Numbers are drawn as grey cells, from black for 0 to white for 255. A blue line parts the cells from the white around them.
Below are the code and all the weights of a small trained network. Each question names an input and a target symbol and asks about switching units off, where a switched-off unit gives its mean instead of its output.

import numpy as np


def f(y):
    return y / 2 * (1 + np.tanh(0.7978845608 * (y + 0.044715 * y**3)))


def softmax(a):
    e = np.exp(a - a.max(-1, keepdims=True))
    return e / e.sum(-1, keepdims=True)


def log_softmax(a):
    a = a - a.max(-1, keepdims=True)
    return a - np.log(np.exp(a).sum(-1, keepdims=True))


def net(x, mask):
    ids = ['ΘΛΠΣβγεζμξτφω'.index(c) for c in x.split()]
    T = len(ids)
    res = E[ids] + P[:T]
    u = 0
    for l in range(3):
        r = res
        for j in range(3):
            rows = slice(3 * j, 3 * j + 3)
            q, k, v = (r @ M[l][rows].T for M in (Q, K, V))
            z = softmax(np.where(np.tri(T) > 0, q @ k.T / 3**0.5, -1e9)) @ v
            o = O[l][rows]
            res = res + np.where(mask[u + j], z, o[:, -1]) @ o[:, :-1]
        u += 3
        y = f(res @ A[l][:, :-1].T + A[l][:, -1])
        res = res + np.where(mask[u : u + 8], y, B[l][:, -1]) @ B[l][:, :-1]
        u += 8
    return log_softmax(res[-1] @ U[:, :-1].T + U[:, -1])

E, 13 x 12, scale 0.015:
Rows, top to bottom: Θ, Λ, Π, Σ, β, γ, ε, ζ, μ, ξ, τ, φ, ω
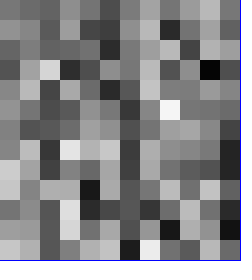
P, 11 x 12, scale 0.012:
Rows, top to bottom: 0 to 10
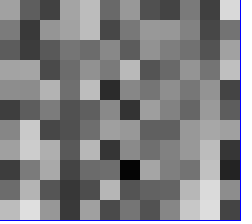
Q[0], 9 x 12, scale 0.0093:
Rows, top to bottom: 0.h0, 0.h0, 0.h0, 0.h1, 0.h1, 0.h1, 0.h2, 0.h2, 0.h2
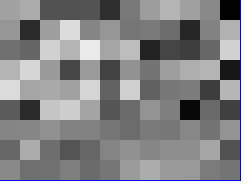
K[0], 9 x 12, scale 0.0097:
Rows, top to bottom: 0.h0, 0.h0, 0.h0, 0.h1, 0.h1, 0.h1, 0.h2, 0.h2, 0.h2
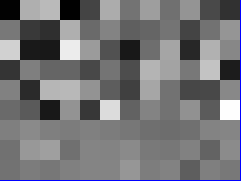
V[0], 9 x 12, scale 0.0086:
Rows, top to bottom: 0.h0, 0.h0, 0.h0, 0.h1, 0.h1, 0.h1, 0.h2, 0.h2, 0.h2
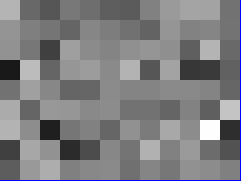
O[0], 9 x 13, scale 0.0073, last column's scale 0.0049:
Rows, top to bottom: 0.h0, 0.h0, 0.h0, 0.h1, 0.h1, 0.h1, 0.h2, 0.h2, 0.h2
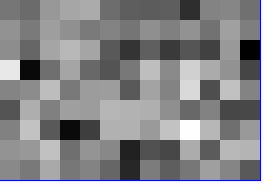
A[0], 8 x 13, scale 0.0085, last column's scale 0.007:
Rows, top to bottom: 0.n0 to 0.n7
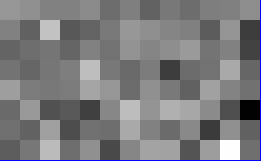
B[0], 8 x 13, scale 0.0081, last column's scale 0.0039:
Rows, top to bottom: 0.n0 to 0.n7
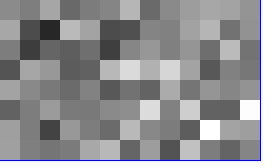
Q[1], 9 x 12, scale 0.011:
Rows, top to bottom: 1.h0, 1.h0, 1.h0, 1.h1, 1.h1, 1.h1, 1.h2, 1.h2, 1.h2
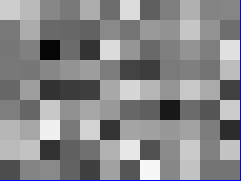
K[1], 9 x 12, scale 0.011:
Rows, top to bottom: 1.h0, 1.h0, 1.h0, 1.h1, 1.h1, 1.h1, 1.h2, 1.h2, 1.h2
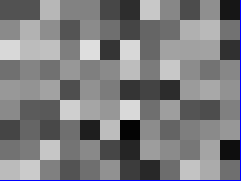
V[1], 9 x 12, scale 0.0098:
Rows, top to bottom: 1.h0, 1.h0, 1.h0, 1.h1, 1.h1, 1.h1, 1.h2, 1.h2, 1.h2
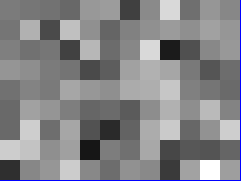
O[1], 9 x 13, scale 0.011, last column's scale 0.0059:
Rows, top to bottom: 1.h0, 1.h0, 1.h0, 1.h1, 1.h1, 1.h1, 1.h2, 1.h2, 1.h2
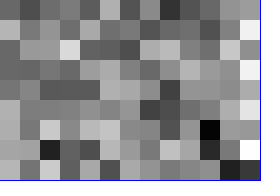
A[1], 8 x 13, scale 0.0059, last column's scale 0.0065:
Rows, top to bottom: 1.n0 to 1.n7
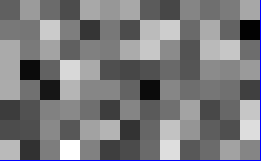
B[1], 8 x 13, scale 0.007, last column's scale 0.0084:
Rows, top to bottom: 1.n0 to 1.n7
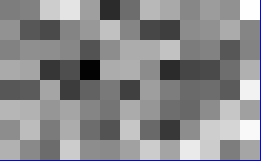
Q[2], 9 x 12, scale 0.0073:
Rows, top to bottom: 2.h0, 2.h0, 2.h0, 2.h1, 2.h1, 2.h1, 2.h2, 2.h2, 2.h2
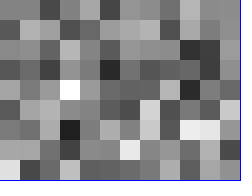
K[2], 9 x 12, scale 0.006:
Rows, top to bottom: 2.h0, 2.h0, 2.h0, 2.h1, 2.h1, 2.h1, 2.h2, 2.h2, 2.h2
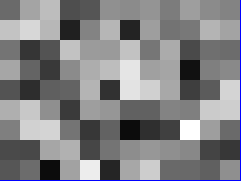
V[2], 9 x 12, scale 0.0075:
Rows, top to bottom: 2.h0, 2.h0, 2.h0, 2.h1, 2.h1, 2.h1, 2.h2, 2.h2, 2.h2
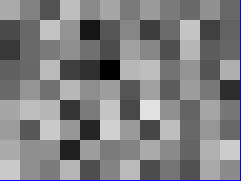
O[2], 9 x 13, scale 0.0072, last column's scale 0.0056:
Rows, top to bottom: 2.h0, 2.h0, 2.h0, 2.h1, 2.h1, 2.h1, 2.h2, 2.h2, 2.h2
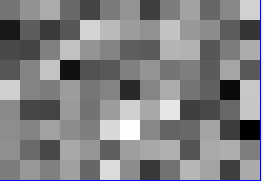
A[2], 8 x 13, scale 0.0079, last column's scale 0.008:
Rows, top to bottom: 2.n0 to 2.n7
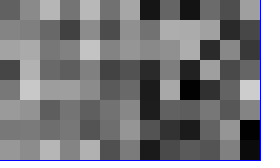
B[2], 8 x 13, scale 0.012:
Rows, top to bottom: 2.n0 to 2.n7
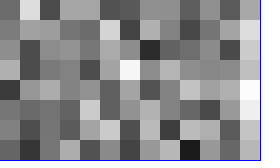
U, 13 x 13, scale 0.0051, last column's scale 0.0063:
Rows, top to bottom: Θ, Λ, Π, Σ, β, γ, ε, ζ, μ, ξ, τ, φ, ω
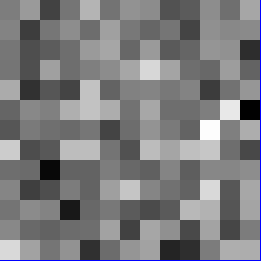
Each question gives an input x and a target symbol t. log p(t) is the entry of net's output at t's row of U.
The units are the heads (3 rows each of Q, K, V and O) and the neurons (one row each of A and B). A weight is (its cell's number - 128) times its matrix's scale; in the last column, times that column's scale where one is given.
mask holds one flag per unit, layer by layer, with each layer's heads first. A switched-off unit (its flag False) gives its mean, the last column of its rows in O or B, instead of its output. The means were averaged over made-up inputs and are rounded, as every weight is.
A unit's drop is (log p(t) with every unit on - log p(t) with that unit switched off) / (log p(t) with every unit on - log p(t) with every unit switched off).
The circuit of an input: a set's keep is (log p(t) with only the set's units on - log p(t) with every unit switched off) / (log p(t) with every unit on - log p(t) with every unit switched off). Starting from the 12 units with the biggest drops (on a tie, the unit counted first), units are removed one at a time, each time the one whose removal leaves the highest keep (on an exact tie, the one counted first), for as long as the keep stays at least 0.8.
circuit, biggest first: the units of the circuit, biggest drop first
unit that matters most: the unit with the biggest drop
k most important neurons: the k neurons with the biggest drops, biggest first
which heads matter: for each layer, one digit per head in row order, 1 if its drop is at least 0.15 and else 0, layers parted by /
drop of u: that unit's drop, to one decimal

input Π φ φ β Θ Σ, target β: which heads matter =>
101 / 001 / 000
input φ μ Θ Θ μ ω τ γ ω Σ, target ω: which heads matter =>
100 / 000 / 100
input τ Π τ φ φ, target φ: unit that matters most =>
1.h0
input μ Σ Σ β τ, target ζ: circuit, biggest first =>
[0.h2; 1.h0; 1.n7]
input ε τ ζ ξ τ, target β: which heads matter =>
110 / 100 / 000
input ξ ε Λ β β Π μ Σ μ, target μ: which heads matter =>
000 / 001 / 000
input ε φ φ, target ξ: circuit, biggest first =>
[2.n3; 1.h2; 0.h1]
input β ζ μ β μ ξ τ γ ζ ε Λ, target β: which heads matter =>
111 / 110 / 000
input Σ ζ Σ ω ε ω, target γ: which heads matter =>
111 / 000 / 000
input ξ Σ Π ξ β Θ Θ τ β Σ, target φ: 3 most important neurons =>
[0.n6; 2.n1; 2.n7]
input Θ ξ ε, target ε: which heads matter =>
110 / 101 / 000
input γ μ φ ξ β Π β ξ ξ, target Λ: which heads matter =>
111 / 011 / 000
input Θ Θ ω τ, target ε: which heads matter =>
110 / 001 / 000
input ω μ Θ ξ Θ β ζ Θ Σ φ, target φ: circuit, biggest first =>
[0.h0; 1.h2; 2.n1; 0.n5]
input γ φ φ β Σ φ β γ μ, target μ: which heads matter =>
100 / 001 / 000
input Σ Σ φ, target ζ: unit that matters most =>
0.h2
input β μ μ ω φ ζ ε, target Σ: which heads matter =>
101 / 011 / 000
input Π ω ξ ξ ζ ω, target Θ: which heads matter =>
110 / 100 / 001
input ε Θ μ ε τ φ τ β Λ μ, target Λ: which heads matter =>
101 / 011 / 000
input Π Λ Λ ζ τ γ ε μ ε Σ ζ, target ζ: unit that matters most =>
0.h0
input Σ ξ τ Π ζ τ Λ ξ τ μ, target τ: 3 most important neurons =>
[0.n5; 1.n0; 1.n6]
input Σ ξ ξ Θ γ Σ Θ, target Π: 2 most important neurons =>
[2.n6; 1.n3]
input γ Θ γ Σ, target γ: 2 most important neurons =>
[0.n5; 0.n6]
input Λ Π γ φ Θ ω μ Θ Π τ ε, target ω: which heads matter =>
111 / 110 / 000
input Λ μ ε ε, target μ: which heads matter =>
100 / 001 / 000
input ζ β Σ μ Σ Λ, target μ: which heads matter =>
000 / 001 / 000
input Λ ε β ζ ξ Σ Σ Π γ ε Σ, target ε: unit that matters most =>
1.h1
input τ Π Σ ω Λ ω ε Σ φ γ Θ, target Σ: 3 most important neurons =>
[2.n3; 2.n1; 2.n5]
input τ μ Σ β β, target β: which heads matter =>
101 / 001 / 000
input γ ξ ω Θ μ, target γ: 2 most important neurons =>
[2.n4; 0.n4]
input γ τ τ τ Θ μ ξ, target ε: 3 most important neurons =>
[2.n7; 2.n0; 2.n4]
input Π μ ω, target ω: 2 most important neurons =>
[1.n7; 0.n7]
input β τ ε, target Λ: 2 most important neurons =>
[2.n7; 2.n2]
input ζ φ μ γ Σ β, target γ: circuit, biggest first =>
[1.h2]
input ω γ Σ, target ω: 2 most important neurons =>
[0.n5; 0.n4]
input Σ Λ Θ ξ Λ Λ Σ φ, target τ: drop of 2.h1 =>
0.2
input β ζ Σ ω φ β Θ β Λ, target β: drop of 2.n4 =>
0.1
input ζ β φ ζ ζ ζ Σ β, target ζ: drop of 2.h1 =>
0.1
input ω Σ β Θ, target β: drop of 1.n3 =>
0.0
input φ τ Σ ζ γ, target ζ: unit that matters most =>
0.h2
